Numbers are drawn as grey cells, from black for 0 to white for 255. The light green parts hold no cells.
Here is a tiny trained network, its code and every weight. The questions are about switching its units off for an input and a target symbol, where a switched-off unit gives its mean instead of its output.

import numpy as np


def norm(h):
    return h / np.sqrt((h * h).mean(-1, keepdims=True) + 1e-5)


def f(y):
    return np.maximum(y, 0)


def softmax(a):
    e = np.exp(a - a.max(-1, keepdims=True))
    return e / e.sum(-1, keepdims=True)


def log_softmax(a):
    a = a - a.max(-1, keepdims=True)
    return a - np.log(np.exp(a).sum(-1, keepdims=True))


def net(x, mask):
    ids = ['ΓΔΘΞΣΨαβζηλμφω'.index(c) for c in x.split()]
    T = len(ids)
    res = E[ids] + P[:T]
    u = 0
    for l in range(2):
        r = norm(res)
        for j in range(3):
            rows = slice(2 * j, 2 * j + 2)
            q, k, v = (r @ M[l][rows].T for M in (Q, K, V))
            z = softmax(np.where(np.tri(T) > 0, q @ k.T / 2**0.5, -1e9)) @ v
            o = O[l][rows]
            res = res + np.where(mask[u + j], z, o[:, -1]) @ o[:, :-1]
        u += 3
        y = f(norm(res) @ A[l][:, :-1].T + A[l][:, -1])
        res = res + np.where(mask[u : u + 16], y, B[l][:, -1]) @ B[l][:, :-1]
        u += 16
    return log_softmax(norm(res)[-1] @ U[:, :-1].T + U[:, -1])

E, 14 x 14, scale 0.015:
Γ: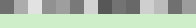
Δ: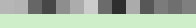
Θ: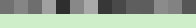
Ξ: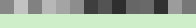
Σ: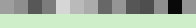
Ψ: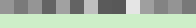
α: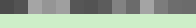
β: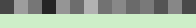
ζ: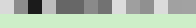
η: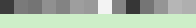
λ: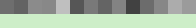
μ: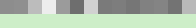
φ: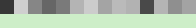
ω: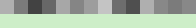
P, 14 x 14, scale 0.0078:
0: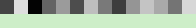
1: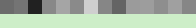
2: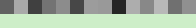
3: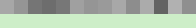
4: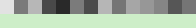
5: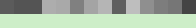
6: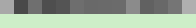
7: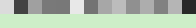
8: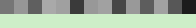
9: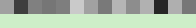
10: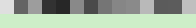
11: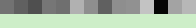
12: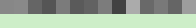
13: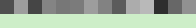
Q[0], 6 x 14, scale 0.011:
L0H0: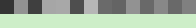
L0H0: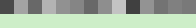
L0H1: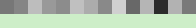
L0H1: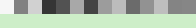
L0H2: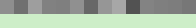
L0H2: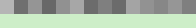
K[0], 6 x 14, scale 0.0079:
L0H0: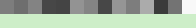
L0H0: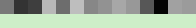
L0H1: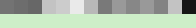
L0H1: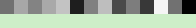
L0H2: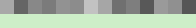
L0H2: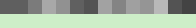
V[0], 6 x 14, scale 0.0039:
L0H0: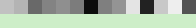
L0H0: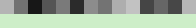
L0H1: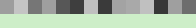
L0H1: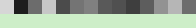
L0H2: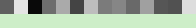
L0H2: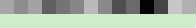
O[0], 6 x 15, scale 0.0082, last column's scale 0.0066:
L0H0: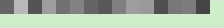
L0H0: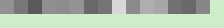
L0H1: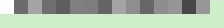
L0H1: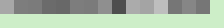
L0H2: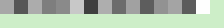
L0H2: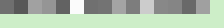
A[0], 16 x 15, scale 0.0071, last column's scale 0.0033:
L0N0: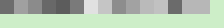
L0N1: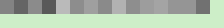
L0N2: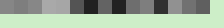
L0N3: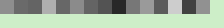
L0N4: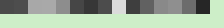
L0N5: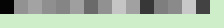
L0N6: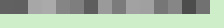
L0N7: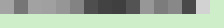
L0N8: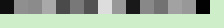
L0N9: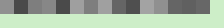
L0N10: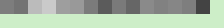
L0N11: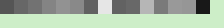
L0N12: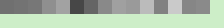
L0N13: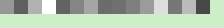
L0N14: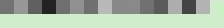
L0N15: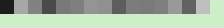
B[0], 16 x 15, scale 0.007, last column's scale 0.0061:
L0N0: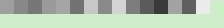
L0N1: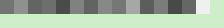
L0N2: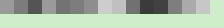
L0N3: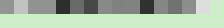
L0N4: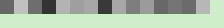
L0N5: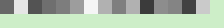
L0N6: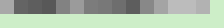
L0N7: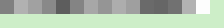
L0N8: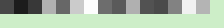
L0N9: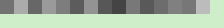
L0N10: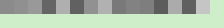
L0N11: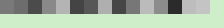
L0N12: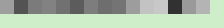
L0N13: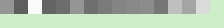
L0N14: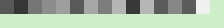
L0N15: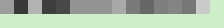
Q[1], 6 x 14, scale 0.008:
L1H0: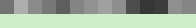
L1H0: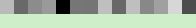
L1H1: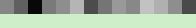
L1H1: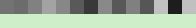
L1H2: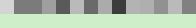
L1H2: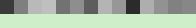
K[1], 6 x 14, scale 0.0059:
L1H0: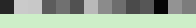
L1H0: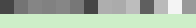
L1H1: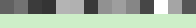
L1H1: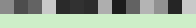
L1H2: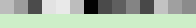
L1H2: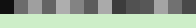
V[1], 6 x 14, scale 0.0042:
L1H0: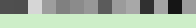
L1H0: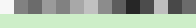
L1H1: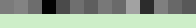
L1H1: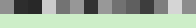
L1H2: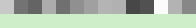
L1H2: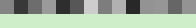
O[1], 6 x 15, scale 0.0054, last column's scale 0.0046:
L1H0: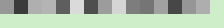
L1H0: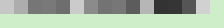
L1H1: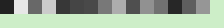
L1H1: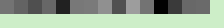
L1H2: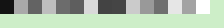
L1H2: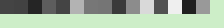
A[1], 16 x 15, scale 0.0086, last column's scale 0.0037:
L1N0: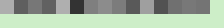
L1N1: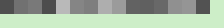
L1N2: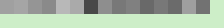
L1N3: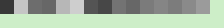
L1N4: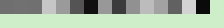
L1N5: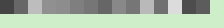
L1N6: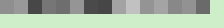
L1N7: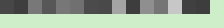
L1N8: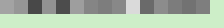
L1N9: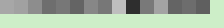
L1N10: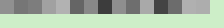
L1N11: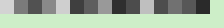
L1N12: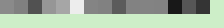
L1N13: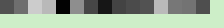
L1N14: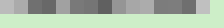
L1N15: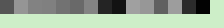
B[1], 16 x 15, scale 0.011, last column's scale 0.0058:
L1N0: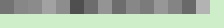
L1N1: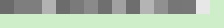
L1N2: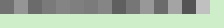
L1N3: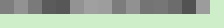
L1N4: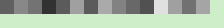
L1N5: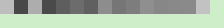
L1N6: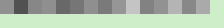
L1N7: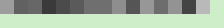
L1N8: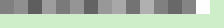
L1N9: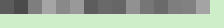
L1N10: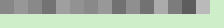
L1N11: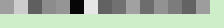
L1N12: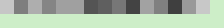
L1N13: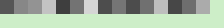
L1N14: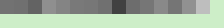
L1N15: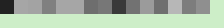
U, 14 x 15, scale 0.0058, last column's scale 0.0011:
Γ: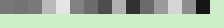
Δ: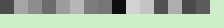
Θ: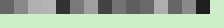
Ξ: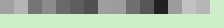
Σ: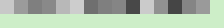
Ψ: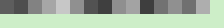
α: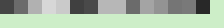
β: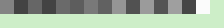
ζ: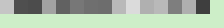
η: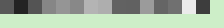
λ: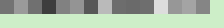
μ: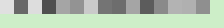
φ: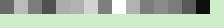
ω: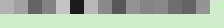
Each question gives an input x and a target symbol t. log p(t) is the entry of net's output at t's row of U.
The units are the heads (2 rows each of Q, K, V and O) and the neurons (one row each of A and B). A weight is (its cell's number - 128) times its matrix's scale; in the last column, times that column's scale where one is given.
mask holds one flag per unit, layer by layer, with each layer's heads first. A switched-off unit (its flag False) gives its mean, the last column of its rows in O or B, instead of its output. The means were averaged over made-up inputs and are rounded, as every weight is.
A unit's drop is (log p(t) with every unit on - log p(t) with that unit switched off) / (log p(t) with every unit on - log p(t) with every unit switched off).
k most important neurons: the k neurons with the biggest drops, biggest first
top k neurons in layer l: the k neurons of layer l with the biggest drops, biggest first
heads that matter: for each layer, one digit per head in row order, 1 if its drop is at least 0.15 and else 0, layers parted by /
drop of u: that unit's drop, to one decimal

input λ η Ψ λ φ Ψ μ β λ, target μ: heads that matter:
010 / 010
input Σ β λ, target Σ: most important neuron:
(L1N12)
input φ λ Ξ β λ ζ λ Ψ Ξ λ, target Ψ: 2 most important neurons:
(L0N4; L1N9)
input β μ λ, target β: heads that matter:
110 / 000
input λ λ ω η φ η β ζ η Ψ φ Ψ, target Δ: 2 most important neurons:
(L1N15; L0N15)
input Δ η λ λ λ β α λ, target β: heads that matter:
010 / 001
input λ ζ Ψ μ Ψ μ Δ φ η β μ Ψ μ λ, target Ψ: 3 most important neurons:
(L1N9; L0N4; L0N13)
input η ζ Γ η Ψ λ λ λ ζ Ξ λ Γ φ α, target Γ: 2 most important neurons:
(L0N4; L0N2)
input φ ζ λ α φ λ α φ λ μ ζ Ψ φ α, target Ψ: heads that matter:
110 / 001
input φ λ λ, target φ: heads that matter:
010 / 000
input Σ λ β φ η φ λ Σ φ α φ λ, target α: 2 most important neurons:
(L0N4; L0N10)
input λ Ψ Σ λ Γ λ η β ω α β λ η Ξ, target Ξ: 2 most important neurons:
(L0N2; L0N3)
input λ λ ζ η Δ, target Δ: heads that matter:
000 / 001
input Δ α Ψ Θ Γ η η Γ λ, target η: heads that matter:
010 / 000
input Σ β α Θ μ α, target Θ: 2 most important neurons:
(L1N13; L0N0)
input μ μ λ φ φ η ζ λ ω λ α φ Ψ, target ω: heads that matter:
001 / 000
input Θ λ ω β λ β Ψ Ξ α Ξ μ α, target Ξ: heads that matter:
110 / 000
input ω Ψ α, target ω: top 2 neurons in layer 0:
(L0N4; L0N2)
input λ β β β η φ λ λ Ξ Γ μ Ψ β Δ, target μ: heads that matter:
100 / 010
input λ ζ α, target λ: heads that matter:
000 / 000
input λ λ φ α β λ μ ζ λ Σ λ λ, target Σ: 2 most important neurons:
(L0N4; L0N12)
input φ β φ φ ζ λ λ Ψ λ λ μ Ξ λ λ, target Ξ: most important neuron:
(L0N3)
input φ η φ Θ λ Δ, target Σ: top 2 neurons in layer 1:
(L1N12; L1N8)
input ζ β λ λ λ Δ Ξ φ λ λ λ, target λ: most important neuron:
(L1N4)
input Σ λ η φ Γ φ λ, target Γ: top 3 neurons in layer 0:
(L0N4; L0N2; L0N5)
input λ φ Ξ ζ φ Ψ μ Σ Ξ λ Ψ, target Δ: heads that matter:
000 / 001
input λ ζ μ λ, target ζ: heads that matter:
110 / 000
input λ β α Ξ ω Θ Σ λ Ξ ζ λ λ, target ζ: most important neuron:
(L0N12)
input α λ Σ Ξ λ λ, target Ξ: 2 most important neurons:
(L0N3; L0N2)
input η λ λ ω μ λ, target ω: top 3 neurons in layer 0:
(L0N11; L0N4; L0N12)
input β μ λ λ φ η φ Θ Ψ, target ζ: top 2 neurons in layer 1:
(L1N8; L1N2)
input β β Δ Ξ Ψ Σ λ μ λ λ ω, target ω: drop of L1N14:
0.0
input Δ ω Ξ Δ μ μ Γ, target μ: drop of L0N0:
0.1
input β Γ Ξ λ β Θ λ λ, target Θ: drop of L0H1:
0.8
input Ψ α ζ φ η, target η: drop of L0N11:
0.2
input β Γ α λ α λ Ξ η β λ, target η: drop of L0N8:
0.2
